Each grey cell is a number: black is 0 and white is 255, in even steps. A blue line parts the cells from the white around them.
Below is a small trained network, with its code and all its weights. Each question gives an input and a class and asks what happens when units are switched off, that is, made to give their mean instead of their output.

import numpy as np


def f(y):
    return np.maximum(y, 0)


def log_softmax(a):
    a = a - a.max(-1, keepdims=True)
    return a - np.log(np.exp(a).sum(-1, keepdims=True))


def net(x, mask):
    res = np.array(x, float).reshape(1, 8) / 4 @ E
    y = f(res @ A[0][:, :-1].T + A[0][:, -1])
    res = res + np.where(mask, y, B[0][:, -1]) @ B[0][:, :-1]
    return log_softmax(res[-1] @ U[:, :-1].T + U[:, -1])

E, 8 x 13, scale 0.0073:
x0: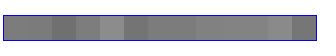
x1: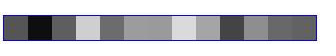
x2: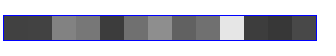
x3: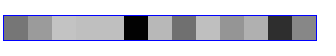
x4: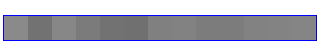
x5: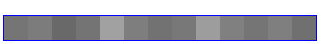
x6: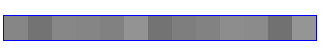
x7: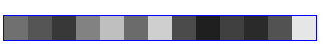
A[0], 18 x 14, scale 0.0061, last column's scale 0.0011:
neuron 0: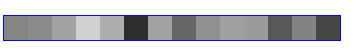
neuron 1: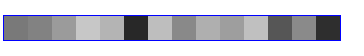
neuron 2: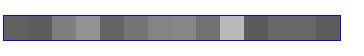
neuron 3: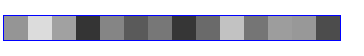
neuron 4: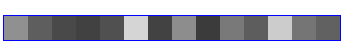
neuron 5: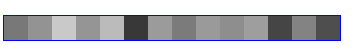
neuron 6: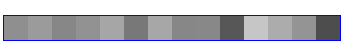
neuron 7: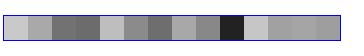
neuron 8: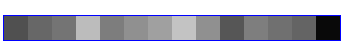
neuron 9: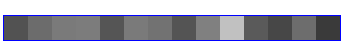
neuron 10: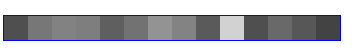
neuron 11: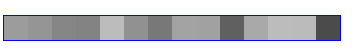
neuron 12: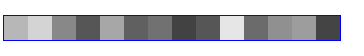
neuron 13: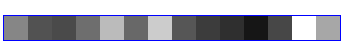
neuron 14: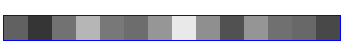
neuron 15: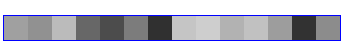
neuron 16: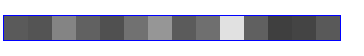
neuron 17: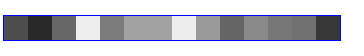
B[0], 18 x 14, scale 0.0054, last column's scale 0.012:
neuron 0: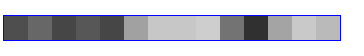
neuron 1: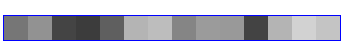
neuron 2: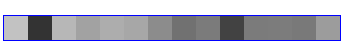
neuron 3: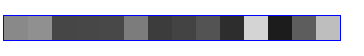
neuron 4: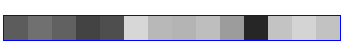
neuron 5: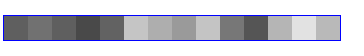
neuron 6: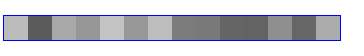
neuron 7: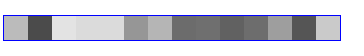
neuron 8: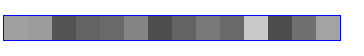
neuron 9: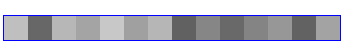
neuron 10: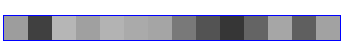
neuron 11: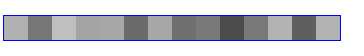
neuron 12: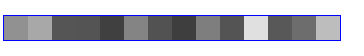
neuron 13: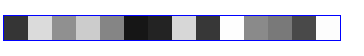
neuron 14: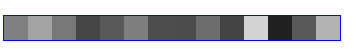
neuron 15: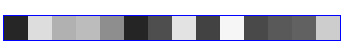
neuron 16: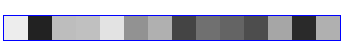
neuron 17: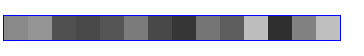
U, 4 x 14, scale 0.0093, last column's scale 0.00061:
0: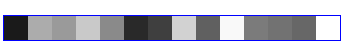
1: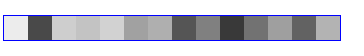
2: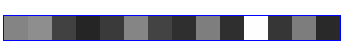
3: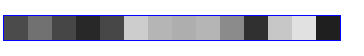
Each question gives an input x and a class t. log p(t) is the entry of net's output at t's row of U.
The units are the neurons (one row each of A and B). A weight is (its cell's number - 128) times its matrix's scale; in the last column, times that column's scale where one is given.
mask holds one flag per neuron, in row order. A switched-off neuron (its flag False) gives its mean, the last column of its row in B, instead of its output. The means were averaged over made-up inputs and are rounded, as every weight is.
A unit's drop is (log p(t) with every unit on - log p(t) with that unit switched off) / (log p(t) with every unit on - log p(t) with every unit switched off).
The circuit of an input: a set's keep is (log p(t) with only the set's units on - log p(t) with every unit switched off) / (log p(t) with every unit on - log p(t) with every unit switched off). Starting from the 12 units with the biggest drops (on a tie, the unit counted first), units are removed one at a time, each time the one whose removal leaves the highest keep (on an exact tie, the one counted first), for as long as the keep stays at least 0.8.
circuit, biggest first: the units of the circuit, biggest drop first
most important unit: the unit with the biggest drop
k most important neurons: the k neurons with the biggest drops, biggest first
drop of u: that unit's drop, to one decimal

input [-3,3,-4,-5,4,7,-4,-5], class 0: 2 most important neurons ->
neuron 15; neuron 1
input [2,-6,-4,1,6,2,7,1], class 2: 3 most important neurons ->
neuron 3; neuron 12; neuron 16
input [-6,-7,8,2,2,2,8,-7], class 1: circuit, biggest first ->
neuron 16
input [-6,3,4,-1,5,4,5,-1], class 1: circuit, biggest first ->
neuron 13; neuron 16
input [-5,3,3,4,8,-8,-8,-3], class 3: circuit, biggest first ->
neuron 13; neuron 1
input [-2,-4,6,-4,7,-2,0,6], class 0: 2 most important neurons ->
neuron 13; neuron 7
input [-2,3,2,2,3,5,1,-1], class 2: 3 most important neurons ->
neuron 13; neuron 7; neuron 4
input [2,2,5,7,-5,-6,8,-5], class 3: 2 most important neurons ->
neuron 13; neuron 1
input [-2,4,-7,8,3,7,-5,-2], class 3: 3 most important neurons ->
neuron 1; neuron 0; neuron 5
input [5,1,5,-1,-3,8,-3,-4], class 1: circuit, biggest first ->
neuron 13; neuron 16
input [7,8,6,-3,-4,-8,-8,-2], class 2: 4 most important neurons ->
neuron 17; neuron 14; neuron 7; neuron 8
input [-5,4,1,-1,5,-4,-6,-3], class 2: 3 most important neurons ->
neuron 13; neuron 17; neuron 14
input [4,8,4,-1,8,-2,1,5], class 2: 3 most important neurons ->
neuron 17; neuron 14; neuron 15
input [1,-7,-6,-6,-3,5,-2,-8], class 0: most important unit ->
neuron 15
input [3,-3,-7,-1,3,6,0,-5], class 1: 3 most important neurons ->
neuron 13; neuron 7; neuron 11
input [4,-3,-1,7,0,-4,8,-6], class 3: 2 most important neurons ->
neuron 13; neuron 5
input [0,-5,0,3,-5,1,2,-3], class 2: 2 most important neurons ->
neuron 13; neuron 3
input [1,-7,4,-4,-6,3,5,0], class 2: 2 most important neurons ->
neuron 3; neuron 12
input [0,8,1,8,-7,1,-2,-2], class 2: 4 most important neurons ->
neuron 14; neuron 17; neuron 8; neuron 4
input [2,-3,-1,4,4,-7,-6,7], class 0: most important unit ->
neuron 13
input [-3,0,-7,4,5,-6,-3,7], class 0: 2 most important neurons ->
neuron 13; neuron 16
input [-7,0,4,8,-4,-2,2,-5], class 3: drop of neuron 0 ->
0.1
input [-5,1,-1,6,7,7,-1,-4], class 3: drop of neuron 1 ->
0.2
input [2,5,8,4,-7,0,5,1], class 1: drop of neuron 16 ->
0.1
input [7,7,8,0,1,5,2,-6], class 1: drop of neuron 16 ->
0.6
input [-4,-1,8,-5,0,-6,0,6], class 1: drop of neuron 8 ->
0.0
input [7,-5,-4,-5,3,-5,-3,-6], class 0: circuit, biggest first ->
neuron 15
